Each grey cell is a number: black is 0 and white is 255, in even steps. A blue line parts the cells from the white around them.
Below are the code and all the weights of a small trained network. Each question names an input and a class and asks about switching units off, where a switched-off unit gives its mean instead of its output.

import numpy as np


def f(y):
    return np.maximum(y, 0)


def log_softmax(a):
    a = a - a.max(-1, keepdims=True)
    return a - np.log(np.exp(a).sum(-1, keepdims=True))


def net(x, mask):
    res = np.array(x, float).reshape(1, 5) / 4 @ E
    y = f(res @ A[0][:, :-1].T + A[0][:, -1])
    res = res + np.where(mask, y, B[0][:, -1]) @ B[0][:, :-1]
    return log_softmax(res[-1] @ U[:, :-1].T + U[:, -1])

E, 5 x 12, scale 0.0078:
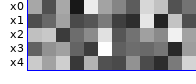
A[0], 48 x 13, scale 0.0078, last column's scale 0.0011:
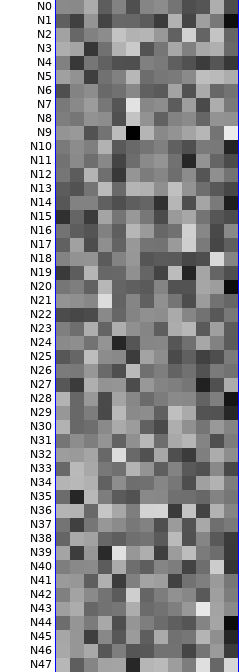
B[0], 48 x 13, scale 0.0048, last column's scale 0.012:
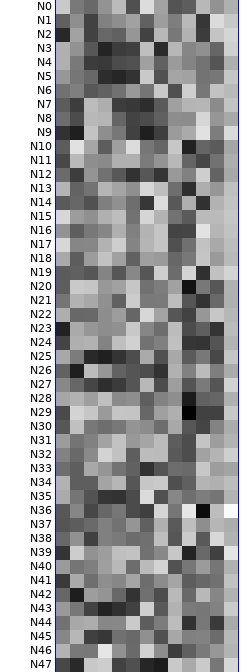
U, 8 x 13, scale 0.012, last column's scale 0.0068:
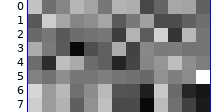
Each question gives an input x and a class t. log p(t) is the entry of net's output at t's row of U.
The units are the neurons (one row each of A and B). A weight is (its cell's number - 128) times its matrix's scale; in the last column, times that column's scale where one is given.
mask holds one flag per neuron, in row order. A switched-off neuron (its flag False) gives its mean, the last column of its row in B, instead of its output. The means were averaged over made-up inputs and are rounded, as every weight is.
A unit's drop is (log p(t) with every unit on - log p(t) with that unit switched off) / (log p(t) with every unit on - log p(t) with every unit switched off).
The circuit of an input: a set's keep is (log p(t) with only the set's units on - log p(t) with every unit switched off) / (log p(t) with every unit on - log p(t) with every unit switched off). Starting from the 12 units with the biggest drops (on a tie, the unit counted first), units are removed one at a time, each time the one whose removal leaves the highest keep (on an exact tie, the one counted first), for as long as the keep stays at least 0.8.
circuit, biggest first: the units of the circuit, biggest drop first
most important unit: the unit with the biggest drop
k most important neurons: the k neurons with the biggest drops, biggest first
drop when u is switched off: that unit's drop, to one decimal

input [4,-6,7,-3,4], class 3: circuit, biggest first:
N3
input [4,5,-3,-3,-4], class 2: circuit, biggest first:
N19; N1
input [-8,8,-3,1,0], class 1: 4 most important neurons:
N10; N20; N24; N36
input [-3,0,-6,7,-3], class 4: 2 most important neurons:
N7; N26
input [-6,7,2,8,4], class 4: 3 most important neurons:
N26; N36; N42
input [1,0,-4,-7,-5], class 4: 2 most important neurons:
N47; N9
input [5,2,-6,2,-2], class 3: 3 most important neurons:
N27; N35; N25
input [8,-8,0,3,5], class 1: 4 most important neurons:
N39; N23; N29; N28
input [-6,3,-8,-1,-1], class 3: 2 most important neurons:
N25; N35
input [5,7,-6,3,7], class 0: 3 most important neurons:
N0; N46; N36
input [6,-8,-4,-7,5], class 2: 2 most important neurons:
N36; N2
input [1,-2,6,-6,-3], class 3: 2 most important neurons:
N43; N3
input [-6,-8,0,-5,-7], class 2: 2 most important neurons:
N36; N2
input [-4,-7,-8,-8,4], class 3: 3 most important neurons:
N25; N27; N35
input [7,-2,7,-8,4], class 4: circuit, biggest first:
N9
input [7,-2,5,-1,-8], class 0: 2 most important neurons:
N16; N17
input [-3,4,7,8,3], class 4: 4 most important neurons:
N7; N42; N33; N26
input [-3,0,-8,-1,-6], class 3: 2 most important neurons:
N25; N27
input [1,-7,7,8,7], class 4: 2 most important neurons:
N7; N42
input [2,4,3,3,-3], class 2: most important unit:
N19
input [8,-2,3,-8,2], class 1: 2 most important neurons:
N39; N29
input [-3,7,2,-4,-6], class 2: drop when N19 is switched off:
0.3
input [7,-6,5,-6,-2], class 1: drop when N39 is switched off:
0.4
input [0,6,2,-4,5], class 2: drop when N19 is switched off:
0.2
